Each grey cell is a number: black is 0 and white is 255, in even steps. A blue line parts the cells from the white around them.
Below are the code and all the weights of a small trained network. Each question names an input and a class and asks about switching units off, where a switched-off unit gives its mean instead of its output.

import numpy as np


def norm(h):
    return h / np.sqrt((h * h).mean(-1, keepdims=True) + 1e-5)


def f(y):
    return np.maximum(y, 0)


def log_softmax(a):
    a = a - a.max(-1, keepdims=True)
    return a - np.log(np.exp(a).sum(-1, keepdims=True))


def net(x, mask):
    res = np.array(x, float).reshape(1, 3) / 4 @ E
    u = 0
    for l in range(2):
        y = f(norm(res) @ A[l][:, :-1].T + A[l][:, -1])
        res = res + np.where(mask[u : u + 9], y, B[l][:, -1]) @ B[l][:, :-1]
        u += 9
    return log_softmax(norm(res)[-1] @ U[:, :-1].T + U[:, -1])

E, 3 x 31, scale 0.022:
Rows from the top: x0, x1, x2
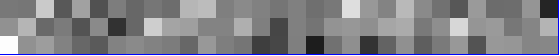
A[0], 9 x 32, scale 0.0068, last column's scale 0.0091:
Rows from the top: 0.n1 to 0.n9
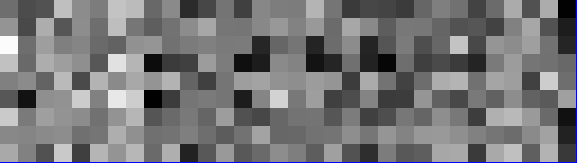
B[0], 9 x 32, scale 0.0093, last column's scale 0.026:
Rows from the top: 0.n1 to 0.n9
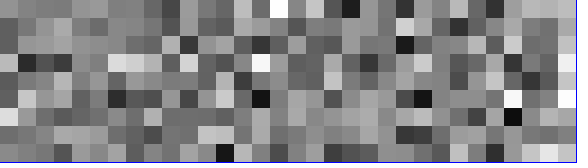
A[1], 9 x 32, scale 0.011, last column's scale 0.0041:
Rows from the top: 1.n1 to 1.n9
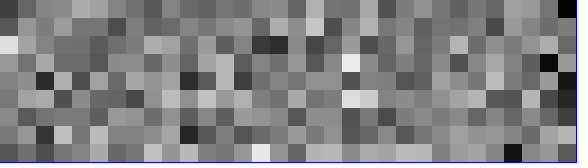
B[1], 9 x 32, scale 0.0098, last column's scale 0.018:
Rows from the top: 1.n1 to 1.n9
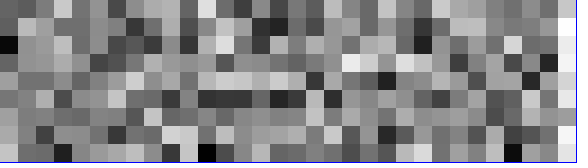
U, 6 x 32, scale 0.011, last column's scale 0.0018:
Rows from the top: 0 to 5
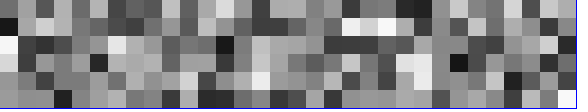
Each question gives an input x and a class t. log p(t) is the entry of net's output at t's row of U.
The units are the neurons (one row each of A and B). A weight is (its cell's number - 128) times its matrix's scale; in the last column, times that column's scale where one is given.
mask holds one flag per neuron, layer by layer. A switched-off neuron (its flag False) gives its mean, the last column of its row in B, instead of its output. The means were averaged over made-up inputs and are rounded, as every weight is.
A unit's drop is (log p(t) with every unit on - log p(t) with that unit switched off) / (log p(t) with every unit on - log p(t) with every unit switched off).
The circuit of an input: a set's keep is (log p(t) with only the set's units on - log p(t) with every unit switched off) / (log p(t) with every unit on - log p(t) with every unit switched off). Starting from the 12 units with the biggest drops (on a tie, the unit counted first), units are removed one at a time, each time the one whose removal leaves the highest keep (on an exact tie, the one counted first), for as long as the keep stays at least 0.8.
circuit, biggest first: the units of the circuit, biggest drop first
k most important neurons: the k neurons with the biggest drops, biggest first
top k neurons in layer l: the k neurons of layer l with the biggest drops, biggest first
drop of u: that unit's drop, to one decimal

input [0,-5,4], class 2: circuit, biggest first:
[0.n4 1.n4]
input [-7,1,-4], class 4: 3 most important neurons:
[0.n6 0.n3 0.n5]
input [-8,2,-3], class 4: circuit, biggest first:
[0.n6]
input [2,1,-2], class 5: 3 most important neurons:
[0.n6 0.n3 0.n4]
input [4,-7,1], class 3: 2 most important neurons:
[0.n4 1.n3]
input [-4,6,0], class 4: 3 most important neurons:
[0.n6 0.n5 0.n3]
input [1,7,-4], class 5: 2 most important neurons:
[0.n6 0.n4]
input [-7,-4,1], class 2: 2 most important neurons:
[0.n4 0.n9]
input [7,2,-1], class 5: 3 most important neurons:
[0.n6 0.n3 1.n6]
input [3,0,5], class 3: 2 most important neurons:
[0.n4 0.n6]
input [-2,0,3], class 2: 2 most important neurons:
[0.n4 0.n6]
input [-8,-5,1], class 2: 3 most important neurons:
[0.n4 0.n9 1.n3]
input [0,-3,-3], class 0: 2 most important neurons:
[0.n6 1.n4]
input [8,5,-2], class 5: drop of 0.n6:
0.8
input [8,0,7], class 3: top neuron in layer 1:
[1.n2]
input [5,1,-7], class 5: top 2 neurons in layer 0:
[0.n6 0.n3]
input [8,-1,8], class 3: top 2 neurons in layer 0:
[0.n4 0.n6]
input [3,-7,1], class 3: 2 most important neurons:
[0.n4 1.n3]
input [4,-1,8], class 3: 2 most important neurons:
[0.n4 0.n6]
